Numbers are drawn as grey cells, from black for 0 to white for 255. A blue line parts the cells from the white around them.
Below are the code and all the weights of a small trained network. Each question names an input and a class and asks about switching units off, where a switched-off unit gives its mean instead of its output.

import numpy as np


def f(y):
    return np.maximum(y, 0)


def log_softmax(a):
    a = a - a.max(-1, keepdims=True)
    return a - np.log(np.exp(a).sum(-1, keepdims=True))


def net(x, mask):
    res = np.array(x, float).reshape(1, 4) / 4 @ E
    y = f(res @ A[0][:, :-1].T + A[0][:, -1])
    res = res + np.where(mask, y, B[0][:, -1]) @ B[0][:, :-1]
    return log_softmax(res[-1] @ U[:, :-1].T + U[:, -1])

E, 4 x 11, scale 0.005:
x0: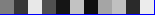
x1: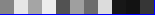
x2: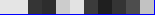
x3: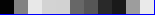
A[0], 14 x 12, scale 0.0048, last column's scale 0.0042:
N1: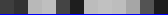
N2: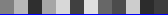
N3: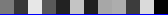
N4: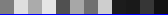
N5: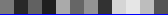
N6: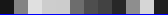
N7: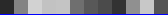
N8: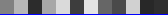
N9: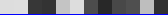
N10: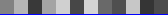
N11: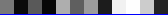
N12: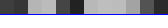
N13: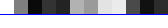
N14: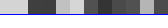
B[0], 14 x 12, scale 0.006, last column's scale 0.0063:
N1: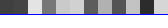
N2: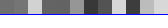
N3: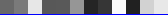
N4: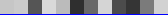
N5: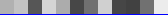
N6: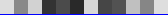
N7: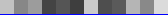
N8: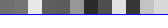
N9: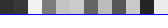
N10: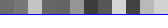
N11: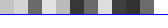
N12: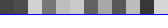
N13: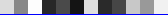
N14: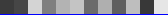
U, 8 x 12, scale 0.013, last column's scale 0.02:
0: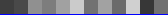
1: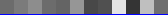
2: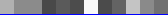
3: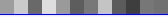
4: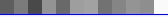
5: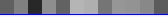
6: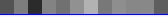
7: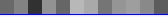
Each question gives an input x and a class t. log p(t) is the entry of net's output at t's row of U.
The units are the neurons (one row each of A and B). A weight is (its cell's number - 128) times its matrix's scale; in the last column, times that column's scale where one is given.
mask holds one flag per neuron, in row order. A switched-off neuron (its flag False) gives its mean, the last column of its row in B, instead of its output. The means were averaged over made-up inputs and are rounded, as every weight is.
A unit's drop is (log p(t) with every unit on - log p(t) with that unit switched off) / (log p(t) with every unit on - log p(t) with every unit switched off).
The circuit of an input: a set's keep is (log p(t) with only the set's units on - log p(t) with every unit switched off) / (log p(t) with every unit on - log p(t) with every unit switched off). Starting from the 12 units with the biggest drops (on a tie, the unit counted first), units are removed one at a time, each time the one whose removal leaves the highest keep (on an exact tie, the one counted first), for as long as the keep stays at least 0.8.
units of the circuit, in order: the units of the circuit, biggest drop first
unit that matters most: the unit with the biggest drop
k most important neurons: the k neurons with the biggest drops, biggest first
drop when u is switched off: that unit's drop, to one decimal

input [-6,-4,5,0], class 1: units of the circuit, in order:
[N8]
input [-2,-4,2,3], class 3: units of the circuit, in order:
[N11 N5]
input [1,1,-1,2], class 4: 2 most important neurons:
[N13 N11]
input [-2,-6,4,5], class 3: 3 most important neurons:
[N11 N5 N13]
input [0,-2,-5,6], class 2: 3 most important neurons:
[N6 N7 N9]
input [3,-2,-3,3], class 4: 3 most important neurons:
[N13 N9 N14]
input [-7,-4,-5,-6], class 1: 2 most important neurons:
[N8 N2]
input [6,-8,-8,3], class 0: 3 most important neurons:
[N1 N12 N4]
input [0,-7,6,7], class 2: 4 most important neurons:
[N6 N7 N4 N1]
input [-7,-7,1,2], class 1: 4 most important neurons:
[N8 N2 N10 N4]
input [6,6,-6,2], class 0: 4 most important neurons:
[N1 N12 N11 N5]
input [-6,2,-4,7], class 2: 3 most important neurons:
[N6 N7 N3]
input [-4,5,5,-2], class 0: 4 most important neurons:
[N9 N14 N11 N5]
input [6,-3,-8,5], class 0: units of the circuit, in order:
[N1]
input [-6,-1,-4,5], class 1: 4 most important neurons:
[N8 N2 N10 N13]
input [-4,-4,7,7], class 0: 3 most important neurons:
[N9 N14 N13]
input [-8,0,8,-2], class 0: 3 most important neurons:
[N9 N14 N3]
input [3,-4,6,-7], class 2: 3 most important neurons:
[N13 N1 N12]
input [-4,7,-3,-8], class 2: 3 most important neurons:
[N13 N11 N5]
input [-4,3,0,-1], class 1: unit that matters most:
N11
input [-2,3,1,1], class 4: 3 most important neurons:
[N11 N5 N3]
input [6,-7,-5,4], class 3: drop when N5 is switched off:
0.4
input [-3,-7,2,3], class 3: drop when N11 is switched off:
0.2
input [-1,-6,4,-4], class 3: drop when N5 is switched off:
0.3
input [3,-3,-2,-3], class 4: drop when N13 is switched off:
-0.1
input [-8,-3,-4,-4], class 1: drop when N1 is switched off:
0.0
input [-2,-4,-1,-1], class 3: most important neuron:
[N11]
